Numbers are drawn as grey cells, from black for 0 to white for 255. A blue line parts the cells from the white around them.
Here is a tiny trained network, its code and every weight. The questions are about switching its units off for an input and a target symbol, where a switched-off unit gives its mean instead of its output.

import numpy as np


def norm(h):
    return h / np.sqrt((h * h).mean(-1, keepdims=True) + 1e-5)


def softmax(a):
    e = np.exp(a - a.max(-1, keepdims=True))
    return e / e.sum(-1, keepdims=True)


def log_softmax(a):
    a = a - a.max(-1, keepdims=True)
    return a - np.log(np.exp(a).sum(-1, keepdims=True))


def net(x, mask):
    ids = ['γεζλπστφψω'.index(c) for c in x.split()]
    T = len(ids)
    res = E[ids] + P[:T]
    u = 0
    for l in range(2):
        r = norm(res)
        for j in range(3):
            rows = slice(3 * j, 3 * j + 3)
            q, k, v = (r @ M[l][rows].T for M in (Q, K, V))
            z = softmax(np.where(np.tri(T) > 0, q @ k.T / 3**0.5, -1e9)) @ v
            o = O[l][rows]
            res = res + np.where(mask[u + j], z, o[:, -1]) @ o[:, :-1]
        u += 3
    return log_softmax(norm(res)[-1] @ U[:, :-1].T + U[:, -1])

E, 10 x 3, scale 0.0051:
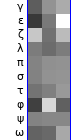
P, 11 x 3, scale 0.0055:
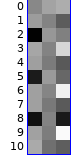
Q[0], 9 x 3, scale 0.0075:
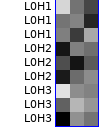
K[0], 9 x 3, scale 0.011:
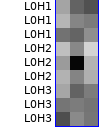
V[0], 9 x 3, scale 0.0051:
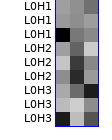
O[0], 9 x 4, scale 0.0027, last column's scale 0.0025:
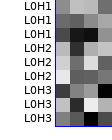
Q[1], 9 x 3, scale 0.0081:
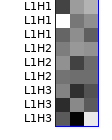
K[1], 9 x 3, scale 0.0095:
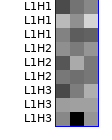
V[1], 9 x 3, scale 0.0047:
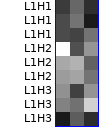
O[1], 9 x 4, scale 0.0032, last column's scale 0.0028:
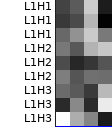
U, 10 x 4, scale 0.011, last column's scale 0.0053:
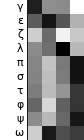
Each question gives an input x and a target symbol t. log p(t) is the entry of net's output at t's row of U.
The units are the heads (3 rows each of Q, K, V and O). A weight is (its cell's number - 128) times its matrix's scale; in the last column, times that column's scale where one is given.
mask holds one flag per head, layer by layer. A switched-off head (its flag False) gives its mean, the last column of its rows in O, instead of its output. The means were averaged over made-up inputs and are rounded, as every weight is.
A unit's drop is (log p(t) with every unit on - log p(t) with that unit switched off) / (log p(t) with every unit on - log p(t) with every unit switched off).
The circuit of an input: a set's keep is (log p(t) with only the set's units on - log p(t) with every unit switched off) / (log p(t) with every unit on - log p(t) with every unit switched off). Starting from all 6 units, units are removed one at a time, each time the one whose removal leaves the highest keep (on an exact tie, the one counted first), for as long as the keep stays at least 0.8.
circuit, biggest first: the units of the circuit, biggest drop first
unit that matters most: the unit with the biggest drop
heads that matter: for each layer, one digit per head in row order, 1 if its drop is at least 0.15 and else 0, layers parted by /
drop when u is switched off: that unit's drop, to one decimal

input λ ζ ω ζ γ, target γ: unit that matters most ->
L0H2
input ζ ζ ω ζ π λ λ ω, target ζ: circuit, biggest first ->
(L0H3, L0H1)
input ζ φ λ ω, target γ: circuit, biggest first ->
(L0H2, L0H1)
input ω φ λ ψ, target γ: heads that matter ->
110 / 100
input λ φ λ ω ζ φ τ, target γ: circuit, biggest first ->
(L0H2, L0H1)
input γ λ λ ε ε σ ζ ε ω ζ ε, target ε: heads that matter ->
111 / 100
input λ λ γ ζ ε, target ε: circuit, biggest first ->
(L0H1, L0H3)
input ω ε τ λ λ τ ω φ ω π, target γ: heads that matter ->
111 / 100
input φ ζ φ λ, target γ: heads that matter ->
010 / 000
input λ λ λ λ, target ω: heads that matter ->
100 / 101
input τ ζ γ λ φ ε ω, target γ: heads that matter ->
110 / 001
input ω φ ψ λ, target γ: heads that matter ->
010 / 100
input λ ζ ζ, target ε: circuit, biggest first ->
(L0H2, L0H1, L0H3)
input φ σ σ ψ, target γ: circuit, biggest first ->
(L0H2)
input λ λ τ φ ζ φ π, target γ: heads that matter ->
110 / 000
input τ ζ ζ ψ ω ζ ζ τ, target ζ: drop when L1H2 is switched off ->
0.1
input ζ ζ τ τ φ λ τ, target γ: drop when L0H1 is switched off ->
0.3
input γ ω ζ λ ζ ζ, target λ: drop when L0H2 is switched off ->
0.9
